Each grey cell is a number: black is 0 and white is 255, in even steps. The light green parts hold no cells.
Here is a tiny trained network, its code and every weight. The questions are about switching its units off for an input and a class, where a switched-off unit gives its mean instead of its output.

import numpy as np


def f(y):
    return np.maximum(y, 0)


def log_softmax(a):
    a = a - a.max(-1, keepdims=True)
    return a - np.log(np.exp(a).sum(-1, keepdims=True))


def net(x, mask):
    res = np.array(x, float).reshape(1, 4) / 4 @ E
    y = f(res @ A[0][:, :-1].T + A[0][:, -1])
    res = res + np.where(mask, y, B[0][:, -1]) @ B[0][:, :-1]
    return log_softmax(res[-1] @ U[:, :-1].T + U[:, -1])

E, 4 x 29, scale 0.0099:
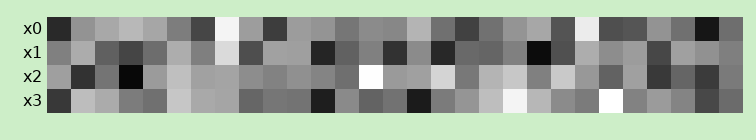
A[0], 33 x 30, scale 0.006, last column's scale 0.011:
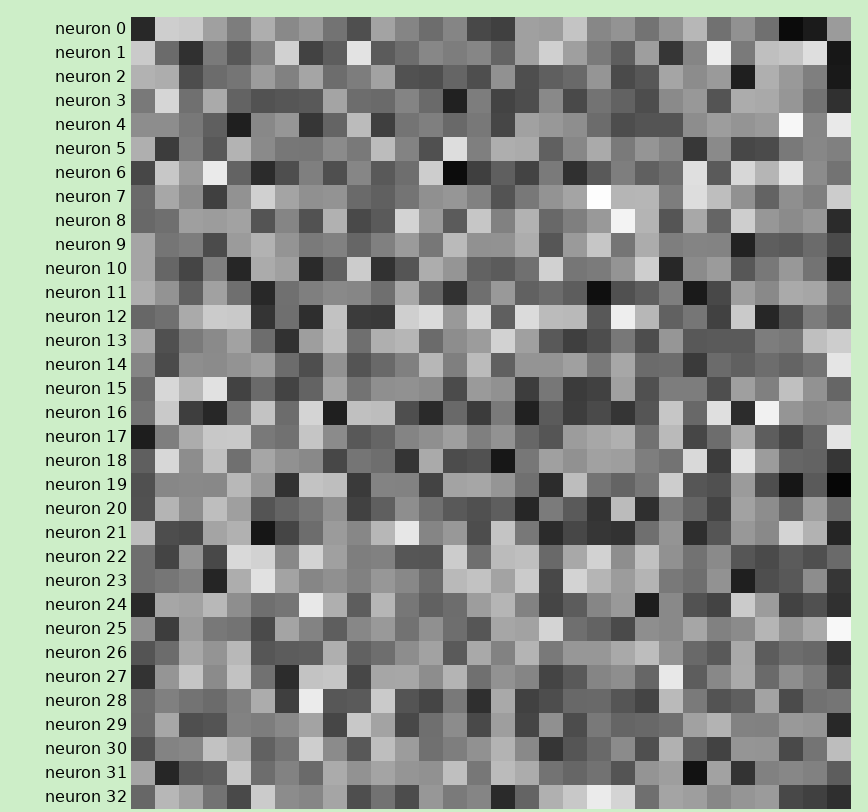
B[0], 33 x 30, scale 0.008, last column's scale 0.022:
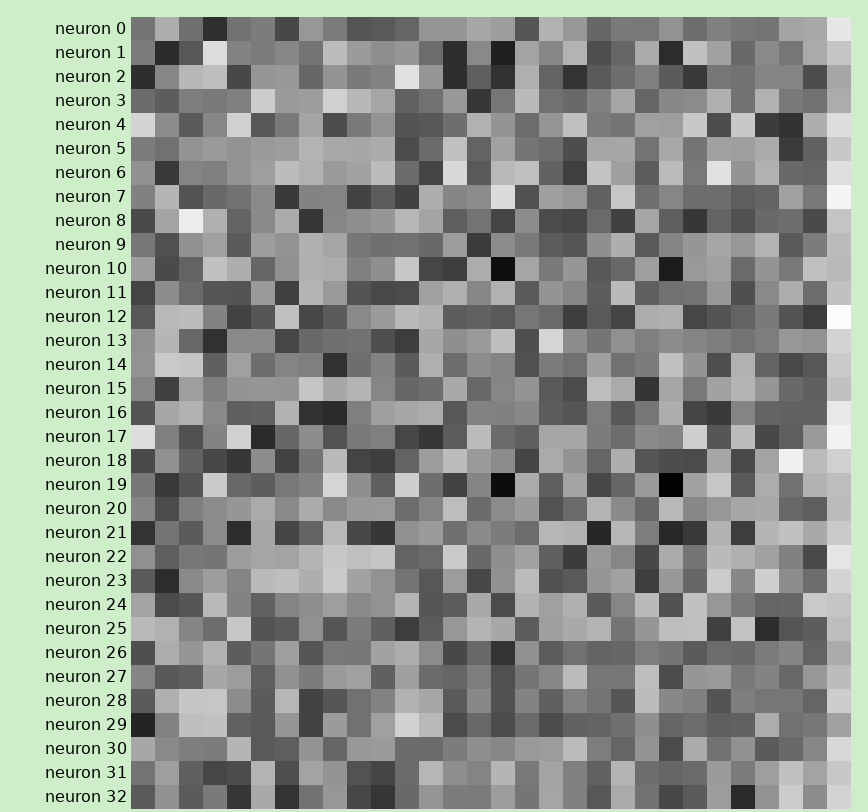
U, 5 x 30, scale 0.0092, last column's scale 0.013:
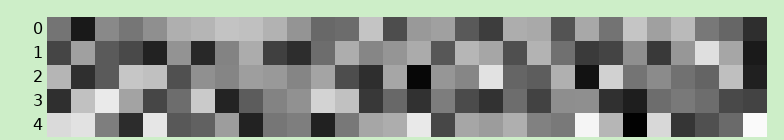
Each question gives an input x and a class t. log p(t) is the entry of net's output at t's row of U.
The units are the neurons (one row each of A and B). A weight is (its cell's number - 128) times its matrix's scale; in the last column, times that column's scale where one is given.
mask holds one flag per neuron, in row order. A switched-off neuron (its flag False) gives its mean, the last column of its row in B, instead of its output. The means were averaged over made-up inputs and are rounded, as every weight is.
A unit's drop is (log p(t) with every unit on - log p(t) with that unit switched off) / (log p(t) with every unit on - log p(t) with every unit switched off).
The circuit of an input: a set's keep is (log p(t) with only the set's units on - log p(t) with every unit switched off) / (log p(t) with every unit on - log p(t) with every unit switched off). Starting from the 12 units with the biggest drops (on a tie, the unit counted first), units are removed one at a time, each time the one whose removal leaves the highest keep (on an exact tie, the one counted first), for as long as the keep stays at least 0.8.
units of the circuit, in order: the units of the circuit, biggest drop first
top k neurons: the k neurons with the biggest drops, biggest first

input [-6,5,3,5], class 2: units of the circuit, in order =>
[neuron 10]
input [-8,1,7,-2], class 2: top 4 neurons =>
[neuron 1; neuron 10; neuron 6; neuron 4]
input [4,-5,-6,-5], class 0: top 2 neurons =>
[neuron 15; neuron 6]
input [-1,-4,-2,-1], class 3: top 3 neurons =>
[neuron 17; neuron 12; neuron 7]
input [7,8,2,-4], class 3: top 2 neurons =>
[neuron 16; neuron 28]
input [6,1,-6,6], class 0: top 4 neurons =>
[neuron 6; neuron 20; neuron 15; neuron 3]
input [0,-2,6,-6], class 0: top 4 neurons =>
[neuron 5; neuron 7; neuron 23; neuron 18]
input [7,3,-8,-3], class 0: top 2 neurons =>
[neuron 6; neuron 15]
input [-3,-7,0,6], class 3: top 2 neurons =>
[neuron 12; neuron 8]
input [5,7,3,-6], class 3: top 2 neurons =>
[neuron 16; neuron 28]
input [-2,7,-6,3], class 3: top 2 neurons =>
[neuron 16; neuron 29]
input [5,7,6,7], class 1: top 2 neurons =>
[neuron 32; neuron 7]
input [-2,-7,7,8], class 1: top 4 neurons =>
[neuron 7; neuron 32; neuron 6; neuron 0]
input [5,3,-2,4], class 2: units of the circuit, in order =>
[neuron 24]
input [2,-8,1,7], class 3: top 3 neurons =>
[neuron 12; neuron 8; neuron 26]
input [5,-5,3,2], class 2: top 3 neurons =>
[neuron 17; neuron 16; neuron 19]
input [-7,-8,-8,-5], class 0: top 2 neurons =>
[neuron 6; neuron 15]
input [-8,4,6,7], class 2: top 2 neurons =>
[neuron 10; neuron 1]
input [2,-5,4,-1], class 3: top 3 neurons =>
[neuron 12; neuron 6; neuron 4]
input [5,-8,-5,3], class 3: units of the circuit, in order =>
[neuron 12]
